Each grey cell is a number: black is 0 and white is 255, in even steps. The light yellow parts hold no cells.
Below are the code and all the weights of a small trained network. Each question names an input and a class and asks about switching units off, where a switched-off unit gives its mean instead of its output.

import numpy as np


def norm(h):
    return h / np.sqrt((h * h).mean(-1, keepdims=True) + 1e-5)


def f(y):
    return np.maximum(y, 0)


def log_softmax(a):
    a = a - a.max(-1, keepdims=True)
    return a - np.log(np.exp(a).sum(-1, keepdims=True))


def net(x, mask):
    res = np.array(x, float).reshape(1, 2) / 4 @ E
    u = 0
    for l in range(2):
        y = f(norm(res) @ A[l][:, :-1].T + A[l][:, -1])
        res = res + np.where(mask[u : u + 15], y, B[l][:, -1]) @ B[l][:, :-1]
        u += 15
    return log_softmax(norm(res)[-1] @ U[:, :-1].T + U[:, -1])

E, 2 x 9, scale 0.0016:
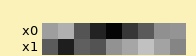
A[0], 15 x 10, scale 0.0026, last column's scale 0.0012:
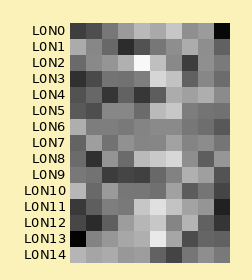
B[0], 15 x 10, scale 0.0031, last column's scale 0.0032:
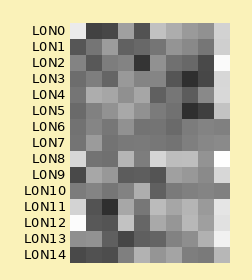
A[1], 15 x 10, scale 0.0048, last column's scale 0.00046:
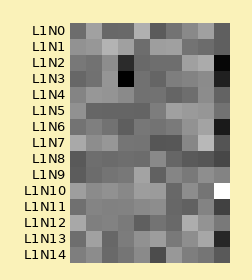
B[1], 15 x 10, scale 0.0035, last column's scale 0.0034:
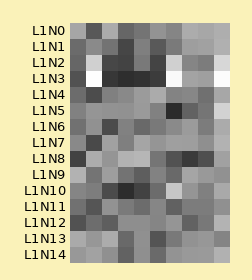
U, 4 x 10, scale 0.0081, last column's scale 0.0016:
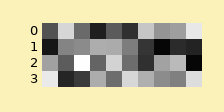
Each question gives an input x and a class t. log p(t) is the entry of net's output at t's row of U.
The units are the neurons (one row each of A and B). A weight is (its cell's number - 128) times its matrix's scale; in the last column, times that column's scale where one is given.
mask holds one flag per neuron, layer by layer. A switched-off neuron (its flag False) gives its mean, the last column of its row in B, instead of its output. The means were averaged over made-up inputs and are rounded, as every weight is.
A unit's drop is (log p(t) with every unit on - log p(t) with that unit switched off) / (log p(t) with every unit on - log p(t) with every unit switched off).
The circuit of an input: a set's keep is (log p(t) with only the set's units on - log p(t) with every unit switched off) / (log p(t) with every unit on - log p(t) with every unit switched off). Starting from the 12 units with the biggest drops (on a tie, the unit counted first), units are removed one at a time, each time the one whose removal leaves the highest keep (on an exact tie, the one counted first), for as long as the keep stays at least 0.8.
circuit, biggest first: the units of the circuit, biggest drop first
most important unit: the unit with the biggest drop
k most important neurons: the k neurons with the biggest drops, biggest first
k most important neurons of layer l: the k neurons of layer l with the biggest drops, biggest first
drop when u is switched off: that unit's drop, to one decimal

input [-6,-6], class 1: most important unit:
L0N8
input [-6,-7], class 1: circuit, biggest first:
L0N8, L0N12, L1N3
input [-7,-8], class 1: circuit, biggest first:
L0N8, L0N12, L1N3
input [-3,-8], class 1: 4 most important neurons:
L0N8, L0N12, L1N3, L0N11
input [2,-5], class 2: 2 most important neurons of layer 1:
L1N3, L1N2
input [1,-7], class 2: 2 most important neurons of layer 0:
L0N2, L0N0
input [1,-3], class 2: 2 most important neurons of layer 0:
L0N2, L0N13
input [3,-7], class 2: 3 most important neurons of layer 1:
L1N3, L1N2, L1N7
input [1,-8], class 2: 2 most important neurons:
L1N3, L0N2
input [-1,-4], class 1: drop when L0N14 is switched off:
0.0
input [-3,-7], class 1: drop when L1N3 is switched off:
0.2
